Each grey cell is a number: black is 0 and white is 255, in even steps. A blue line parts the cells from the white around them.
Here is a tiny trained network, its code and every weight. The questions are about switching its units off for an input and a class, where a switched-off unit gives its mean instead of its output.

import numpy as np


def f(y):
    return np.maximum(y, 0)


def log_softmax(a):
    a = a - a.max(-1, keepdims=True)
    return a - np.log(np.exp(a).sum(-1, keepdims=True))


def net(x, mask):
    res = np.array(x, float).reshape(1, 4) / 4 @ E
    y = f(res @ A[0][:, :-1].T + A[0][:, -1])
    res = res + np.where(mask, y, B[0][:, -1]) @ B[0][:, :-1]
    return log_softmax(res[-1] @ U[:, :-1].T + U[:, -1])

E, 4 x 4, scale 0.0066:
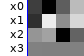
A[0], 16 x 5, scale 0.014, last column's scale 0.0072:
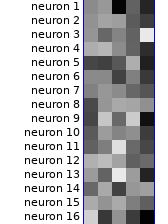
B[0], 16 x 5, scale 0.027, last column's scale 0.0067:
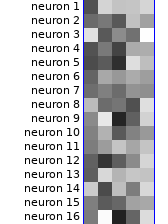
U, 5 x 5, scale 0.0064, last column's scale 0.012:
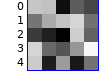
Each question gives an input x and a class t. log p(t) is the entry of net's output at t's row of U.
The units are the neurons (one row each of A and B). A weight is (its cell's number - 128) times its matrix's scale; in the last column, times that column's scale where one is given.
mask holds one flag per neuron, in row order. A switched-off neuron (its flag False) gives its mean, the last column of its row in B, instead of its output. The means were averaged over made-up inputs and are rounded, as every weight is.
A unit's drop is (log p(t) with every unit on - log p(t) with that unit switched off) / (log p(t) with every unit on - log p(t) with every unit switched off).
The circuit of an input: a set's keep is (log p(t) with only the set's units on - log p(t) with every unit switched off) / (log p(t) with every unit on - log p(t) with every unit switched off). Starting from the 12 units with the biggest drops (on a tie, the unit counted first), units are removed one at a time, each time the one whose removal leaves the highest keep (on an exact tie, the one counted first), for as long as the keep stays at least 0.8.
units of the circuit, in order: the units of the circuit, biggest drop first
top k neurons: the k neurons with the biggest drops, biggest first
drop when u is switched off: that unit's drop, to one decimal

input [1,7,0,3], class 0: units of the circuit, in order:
[neuron 9]
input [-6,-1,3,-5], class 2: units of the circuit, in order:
[neuron 12; neuron 4]
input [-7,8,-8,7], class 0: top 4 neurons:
[neuron 9; neuron 8; neuron 1; neuron 10]
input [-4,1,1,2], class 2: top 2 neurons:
[neuron 12; neuron 8]
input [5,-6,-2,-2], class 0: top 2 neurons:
[neuron 16; neuron 14]
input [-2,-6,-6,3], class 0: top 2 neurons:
[neuron 16; neuron 1]
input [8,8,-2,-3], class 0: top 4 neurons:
[neuron 9; neuron 8; neuron 12; neuron 10]
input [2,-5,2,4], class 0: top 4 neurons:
[neuron 16; neuron 14; neuron 12; neuron 11]
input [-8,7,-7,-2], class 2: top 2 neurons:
[neuron 12; neuron 4]
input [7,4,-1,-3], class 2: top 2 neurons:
[neuron 5; neuron 3]
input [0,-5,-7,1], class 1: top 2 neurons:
[neuron 13; neuron 11]
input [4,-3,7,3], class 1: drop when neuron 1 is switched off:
0.8
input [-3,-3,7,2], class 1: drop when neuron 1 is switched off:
0.9
